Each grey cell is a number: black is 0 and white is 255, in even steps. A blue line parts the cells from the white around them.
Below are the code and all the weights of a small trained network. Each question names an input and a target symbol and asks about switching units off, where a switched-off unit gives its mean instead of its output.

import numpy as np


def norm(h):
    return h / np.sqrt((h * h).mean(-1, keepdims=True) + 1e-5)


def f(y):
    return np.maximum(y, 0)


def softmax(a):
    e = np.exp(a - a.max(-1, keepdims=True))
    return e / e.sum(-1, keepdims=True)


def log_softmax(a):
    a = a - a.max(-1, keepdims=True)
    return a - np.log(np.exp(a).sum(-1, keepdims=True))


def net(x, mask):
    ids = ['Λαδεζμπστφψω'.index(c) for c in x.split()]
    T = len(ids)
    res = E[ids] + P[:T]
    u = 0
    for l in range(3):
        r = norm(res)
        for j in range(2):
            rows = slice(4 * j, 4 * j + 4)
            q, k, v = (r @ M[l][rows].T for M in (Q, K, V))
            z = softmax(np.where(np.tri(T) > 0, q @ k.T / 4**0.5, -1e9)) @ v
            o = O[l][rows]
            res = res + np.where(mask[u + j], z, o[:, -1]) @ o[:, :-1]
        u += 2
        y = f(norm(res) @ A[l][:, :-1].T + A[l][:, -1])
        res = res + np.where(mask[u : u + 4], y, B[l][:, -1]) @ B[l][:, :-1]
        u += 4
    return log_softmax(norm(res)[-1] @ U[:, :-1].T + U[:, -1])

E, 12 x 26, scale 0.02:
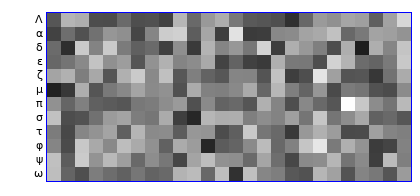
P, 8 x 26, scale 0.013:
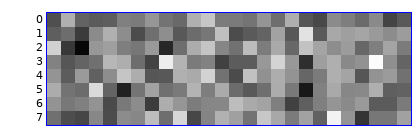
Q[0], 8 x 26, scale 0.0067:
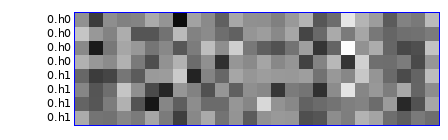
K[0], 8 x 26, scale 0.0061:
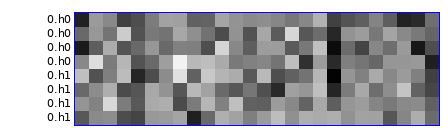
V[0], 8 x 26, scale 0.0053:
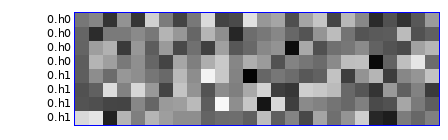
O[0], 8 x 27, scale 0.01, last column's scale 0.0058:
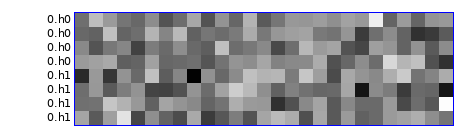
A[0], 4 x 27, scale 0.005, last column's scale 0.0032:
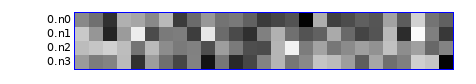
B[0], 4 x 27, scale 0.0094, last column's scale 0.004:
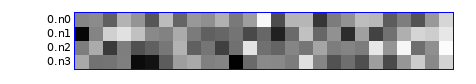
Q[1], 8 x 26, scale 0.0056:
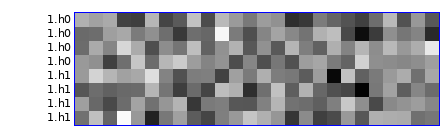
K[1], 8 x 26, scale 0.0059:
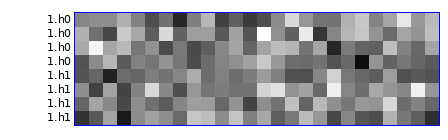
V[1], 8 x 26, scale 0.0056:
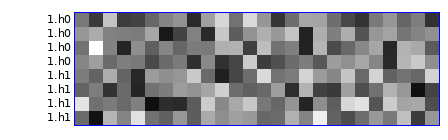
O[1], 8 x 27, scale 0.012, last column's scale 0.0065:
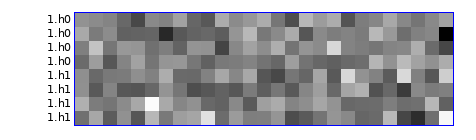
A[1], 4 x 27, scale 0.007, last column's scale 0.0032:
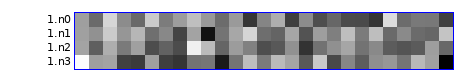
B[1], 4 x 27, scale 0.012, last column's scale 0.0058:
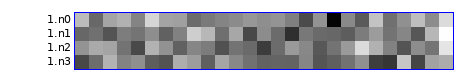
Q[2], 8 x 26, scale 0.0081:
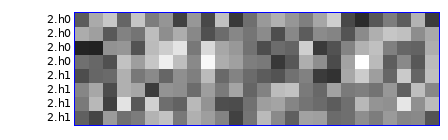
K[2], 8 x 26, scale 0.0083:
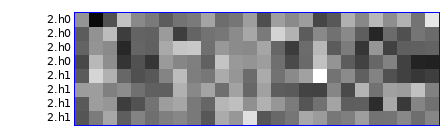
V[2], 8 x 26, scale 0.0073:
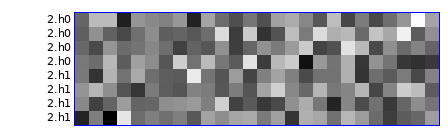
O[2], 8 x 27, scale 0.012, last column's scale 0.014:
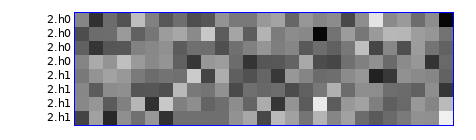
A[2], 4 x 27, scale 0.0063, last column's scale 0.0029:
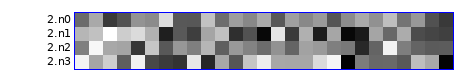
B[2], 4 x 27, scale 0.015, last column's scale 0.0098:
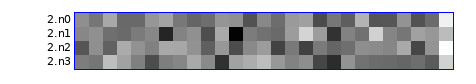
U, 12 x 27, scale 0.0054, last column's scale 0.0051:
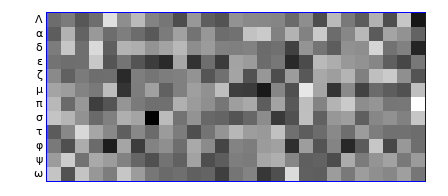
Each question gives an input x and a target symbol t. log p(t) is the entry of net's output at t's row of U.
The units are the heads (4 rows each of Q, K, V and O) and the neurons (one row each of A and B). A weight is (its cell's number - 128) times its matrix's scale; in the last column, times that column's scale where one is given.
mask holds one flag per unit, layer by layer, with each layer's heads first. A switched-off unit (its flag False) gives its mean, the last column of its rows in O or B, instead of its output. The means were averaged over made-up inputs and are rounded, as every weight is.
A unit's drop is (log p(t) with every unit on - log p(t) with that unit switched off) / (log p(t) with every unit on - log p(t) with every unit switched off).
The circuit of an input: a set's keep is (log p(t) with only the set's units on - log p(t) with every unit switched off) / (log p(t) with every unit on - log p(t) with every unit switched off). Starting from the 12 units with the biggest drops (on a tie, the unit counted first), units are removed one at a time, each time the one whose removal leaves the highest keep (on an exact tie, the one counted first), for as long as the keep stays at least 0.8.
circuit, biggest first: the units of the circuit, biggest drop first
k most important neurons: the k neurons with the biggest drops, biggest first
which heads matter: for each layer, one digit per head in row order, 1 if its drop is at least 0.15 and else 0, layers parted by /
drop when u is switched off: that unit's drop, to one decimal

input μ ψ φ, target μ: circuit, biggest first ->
[0.h1]
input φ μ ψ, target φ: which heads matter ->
10 / 10 / 00
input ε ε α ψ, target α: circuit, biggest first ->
[0.h1, 2.h1]
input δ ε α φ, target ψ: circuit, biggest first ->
[2.h0, 2.n1, 0.h0, 1.h1]
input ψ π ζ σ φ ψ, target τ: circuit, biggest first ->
[0.h0, 2.n3, 2.h0, 1.h1]
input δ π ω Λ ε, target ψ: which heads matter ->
00 / 00 / 10
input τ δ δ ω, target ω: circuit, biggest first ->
[0.h0, 2.h0]
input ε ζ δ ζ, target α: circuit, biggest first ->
[2.h1, 0.h1]
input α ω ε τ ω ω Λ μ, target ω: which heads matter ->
01 / 01 / 00
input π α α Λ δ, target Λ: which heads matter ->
10 / 10 / 10
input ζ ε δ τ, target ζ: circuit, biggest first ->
[2.h1, 1.h1]
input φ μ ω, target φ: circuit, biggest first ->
[0.h0, 1.h0]
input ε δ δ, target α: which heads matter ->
01 / 00 / 00
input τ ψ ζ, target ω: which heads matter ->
10 / 00 / 00
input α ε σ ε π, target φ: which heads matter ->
11 / 00 / 01
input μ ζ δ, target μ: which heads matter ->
01 / 10 / 00
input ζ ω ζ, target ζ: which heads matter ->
00 / 00 / 00
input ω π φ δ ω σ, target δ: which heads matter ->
11 / 00 / 10
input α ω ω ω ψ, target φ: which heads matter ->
01 / 10 / 01
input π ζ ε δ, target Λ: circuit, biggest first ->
[0.h0, 2.h0, 0.h1]
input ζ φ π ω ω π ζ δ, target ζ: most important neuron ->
[0.n3]
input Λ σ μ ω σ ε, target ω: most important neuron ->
[1.n0]
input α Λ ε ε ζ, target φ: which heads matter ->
11 / 10 / 01
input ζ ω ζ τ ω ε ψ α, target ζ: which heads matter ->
10 / 00 / 01
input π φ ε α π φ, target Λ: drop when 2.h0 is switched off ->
0.4
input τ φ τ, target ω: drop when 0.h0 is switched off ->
0.3
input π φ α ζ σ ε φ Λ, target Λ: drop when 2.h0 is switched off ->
0.4
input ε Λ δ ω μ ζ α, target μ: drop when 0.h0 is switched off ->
0.2
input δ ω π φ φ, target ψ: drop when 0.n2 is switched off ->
0.0
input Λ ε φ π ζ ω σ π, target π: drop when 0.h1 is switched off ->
0.2
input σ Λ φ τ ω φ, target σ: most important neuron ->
[1.n2]
